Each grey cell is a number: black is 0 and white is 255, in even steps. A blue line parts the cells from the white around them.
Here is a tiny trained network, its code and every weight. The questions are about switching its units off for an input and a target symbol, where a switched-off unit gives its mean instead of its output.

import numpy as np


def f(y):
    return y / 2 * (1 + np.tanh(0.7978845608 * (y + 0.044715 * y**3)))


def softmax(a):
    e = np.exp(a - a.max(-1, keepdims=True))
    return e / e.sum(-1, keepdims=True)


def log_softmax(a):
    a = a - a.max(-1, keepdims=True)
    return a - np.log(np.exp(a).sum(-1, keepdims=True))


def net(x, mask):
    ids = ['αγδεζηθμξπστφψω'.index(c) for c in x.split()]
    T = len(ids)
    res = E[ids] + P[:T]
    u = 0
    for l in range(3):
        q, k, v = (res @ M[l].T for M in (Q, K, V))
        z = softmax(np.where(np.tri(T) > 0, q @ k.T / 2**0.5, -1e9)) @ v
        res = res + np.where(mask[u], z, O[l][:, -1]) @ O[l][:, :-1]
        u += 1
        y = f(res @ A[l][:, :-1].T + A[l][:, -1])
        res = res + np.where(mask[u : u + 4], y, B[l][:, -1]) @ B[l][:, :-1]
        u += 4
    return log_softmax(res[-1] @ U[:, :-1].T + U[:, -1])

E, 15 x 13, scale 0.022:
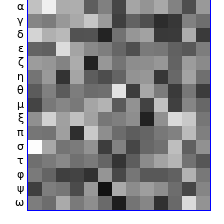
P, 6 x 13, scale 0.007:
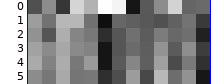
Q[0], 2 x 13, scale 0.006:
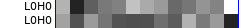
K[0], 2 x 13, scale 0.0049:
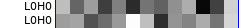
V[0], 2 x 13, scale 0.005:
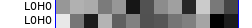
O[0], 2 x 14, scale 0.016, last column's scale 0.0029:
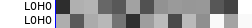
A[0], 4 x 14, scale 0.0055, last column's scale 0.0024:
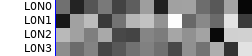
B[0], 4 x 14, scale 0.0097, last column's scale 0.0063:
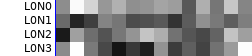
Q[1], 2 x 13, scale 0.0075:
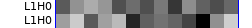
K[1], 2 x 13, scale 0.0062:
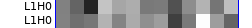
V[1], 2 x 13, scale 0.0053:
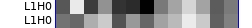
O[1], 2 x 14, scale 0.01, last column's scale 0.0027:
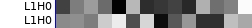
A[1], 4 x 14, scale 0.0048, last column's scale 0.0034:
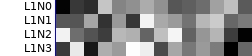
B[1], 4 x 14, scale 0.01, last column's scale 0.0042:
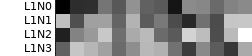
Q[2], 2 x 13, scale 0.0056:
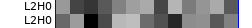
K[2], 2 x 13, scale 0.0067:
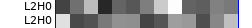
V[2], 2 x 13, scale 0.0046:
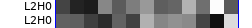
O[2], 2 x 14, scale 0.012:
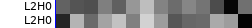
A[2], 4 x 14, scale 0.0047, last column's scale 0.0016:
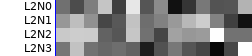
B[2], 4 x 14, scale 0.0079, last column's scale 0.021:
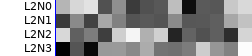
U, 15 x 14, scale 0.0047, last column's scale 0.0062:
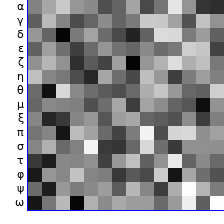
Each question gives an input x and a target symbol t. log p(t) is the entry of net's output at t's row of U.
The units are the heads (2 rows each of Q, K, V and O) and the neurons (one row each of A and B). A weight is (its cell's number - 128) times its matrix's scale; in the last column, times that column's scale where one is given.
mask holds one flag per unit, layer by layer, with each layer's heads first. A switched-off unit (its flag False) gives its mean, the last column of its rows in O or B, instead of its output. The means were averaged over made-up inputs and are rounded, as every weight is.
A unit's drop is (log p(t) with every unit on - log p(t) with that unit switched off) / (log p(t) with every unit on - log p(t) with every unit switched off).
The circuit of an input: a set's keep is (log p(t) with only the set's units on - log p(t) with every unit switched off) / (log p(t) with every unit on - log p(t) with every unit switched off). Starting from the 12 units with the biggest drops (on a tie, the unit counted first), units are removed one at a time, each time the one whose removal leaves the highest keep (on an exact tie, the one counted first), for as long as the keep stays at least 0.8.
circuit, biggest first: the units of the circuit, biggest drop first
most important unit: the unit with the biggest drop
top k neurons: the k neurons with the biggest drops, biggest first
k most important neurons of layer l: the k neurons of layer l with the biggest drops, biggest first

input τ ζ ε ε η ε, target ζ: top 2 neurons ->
[L2N0, L2N2]
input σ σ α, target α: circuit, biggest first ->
[L0H0]
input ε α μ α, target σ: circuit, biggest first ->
[L1H0, L0N3, L2H0]
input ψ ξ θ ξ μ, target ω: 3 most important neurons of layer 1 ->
[L1N1, L1N0, L1N2]
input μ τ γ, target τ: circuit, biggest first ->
[L1H0, L1N2, L0H0]
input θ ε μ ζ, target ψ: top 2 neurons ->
[L1N1, L0N0]
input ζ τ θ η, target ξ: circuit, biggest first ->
[L0H0, L2H0]
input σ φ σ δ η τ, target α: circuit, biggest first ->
[L0H0, L0N3]
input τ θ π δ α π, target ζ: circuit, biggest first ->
[L1H0, L2N0]
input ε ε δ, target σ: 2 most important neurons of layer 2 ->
[L2N3, L2N2]
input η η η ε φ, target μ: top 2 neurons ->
[L1N0, L0N3]
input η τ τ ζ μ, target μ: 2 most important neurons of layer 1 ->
[L1N0, L1N1]
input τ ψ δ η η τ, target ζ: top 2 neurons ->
[L2N0, L0N3]
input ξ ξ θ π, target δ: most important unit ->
L2N0
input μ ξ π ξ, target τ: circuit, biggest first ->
[L0H0, L1N2, L1H0, L0N3]
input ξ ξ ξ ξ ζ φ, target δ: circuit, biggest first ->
[L2N3, L0N3, L2H0]
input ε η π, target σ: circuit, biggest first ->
[L1H0, L0N3]
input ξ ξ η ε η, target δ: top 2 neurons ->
[L2N0, L2N3]
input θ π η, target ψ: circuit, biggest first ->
[L1H0, L1N1, L0H0]
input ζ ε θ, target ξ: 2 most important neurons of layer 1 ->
[L1N0, L1N1]
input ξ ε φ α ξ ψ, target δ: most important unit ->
L2N0
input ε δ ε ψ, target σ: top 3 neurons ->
[L0N3, L2N3, L0N0]
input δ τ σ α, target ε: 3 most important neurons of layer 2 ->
[L2N3, L2N2, L2N0]
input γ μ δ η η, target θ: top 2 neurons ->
[L2N3, L1N2]
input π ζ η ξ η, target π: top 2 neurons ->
[L2N3, L2N1]
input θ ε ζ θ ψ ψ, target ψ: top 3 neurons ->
[L1N1, L0N0, L2N0]
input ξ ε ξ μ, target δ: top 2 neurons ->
[L2N3, L0N3]
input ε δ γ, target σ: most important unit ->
L0N3
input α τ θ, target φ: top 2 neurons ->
[L0N3, L2N0]
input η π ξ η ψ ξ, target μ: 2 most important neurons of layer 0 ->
[L0N3, L0N0]
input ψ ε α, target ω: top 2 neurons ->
[L0N2, L0N1]
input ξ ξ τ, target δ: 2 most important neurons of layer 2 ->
[L2N3, L2N0]
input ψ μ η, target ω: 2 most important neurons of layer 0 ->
[L0N3, L0N1]
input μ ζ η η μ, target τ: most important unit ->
L1H0
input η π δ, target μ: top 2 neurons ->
[L1N0, L2N0]
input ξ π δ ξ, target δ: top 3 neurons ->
[L2N0, L0N3, L1N3]
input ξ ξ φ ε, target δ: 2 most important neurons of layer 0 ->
[L0N3, L0N2]
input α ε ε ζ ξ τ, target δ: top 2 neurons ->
[L2N0, L2N3]
